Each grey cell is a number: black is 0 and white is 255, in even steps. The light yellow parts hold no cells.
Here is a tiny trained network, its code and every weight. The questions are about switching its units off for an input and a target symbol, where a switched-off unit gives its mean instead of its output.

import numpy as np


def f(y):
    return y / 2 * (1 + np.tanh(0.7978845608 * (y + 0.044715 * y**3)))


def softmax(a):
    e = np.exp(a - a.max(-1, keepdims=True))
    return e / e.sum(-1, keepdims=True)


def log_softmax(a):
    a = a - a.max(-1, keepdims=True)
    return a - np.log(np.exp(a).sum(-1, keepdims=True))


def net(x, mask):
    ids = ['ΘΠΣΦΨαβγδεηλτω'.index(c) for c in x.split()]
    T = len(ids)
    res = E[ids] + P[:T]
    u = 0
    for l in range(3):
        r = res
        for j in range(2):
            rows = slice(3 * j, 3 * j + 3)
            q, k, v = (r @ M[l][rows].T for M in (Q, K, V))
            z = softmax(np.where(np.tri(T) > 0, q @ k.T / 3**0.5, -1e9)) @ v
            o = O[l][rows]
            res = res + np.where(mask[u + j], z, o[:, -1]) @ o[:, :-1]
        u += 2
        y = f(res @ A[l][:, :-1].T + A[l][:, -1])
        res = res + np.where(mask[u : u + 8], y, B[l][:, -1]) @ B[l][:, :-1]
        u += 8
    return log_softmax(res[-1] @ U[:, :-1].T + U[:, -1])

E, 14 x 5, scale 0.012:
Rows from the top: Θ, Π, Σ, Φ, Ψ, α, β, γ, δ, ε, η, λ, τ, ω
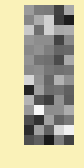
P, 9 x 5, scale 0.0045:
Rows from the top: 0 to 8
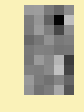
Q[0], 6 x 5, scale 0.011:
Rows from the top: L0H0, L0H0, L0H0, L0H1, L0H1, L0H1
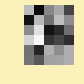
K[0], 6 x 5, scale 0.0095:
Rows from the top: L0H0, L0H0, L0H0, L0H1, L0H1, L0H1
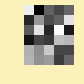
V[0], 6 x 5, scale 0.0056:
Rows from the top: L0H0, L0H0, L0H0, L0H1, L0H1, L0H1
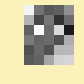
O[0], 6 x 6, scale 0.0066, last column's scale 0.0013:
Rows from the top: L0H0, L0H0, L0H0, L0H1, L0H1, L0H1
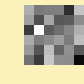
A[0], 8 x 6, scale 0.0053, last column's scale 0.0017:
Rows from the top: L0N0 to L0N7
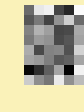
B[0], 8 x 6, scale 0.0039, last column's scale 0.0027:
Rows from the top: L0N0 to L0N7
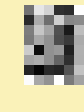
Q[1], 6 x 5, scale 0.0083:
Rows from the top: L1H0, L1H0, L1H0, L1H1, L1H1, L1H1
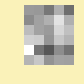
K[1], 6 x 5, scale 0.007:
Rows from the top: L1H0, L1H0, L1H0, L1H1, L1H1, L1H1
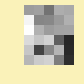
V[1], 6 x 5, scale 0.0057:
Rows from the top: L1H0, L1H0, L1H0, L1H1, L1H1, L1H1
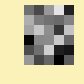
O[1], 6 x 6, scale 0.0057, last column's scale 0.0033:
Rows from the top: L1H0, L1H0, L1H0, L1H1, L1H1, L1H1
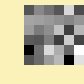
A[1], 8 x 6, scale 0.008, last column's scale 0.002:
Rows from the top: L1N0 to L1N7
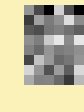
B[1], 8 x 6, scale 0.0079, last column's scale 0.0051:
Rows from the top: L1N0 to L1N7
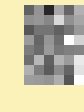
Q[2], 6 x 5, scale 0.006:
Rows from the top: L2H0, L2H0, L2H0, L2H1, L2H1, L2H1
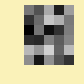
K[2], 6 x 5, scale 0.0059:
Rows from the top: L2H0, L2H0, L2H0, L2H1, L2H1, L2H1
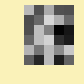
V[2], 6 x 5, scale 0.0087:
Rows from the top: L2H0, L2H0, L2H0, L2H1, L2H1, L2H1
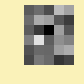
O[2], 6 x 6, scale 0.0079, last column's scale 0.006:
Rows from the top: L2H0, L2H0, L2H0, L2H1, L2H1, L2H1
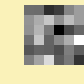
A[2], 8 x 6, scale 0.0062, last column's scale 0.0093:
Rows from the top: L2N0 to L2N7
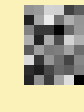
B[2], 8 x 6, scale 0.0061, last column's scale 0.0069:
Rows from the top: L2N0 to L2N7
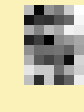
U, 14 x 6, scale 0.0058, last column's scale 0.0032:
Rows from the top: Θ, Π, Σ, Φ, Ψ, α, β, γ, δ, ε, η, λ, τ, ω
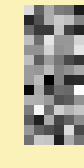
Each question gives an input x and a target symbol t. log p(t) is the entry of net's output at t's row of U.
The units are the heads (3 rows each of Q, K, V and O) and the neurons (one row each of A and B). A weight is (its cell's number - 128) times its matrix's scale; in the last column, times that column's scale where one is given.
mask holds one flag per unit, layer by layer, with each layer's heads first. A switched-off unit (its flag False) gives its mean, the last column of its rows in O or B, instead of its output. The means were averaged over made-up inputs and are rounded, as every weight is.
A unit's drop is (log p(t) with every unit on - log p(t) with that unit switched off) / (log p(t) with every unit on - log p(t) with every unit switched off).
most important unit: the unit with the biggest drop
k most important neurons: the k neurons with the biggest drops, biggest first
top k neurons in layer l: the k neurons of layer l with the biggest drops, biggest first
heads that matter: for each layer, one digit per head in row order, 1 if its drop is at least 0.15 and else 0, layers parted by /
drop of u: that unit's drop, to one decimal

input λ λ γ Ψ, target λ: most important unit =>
L2H1
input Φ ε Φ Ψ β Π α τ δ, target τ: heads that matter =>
10 / 01 / 01
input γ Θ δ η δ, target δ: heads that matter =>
00 / 00 / 00
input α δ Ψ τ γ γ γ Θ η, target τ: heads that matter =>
10 / 00 / 11
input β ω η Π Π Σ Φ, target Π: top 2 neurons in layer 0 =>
(L0N0 L0N6)
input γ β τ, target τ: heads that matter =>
10 / 00 / 11
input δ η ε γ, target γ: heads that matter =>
00 / 01 / 10
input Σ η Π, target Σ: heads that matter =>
00 / 00 / 11
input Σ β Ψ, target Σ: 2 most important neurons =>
(L1N3 L0N6)
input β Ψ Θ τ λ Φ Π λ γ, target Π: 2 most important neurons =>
(L1N3 L0N0)
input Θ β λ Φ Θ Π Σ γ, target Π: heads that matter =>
00 / 01 / 00
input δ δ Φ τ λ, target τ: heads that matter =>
10 / 01 / 00
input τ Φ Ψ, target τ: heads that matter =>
10 / 01 / 01
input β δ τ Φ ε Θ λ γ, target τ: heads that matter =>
10 / 00 / 11
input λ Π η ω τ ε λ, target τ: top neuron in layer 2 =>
(L2N3)
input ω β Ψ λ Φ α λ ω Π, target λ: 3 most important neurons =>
(L2N1 L2N0 L0N6)
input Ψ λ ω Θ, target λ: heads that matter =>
10 / 01 / 01
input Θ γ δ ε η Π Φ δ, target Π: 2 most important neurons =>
(L0N0 L2N1)
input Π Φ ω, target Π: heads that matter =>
00 / 00 / 10
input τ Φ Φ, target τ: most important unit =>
L0H0
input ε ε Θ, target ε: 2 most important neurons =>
(L1N0 L0N0)
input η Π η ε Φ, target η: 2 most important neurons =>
(L2N7 L1N5)
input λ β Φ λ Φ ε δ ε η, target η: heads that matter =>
10 / 00 / 00
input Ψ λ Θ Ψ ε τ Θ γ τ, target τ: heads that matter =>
00 / 00 / 11
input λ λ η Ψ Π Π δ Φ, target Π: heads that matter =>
00 / 01 / 10
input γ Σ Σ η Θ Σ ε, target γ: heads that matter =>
00 / 01 / 00
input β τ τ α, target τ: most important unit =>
L1H1
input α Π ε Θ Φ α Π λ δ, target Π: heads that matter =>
00 / 00 / 10
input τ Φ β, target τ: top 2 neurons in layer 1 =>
(L1N1 L1N2)
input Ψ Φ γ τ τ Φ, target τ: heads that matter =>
10 / 01 / 01
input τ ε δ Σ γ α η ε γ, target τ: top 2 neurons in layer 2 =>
(L2N2 L2N6)
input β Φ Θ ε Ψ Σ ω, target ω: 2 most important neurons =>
(L0N6 L1N2)
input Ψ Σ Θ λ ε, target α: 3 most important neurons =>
(L0N6 L1N5 L2N5)
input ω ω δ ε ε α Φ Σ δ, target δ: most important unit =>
L2N1
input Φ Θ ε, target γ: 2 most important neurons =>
(L1N0 L0N0)
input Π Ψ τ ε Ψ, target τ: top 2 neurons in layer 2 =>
(L2N3 L2N2)
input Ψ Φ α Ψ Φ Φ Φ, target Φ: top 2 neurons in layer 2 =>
(L2N0 L2N3)
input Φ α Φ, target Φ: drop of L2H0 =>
0.5
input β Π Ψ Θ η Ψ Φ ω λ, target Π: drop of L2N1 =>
0.2
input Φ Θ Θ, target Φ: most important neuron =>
(L2N0)
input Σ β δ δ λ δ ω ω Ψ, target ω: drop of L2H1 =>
0.2
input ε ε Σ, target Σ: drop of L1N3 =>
0.5
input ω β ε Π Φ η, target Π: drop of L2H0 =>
0.4
